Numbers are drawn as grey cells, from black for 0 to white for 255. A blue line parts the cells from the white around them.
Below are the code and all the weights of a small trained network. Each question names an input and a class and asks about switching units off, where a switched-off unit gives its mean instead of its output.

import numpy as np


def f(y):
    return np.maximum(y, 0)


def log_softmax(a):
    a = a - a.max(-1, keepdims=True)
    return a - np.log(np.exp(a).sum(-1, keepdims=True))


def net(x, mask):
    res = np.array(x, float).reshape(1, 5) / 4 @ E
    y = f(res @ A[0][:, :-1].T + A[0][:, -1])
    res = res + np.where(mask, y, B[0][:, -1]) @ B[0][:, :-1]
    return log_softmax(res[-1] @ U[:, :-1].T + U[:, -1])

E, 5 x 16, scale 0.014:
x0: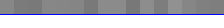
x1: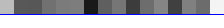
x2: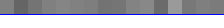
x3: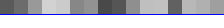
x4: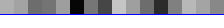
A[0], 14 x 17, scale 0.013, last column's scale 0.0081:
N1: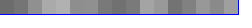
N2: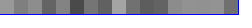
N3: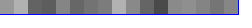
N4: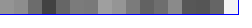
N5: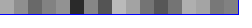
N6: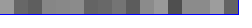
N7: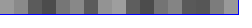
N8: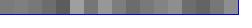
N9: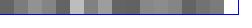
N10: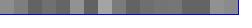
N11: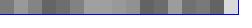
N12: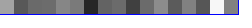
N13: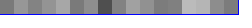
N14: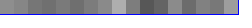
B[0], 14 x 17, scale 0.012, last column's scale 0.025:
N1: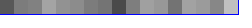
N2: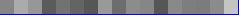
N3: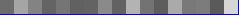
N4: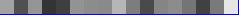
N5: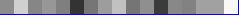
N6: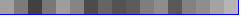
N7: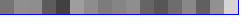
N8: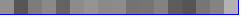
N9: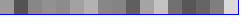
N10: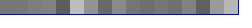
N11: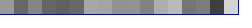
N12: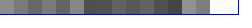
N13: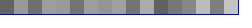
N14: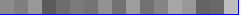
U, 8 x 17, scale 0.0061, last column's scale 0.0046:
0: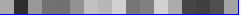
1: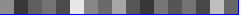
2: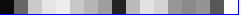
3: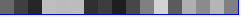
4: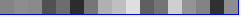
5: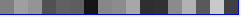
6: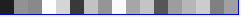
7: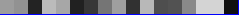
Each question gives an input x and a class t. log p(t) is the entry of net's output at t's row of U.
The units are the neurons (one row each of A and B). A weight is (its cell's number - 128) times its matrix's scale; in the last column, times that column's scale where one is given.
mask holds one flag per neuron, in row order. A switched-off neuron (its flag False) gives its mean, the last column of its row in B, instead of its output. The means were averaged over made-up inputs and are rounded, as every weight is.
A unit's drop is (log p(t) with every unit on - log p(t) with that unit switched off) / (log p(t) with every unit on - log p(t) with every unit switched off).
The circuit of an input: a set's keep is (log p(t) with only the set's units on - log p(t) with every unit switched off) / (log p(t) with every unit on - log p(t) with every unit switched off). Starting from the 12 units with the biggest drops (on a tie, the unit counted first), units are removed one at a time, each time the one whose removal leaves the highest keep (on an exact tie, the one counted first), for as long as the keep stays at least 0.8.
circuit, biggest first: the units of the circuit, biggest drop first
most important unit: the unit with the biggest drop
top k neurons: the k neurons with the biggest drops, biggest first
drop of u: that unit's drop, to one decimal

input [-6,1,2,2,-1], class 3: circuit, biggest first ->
[N5; N4]
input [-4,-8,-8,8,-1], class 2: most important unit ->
N5
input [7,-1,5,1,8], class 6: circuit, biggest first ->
[N5; N12]
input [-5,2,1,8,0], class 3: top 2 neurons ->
[N5; N1]
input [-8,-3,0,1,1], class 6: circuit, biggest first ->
[N4; N12]
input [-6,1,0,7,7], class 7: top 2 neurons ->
[N11; N6]
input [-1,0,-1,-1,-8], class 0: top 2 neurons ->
[N12; N9]
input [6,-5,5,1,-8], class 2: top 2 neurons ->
[N4; N1]
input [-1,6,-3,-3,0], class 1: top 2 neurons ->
[N5; N10]
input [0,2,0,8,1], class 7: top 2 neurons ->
[N13; N9]
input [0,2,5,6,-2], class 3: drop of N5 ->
0.2
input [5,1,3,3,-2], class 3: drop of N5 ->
0.2
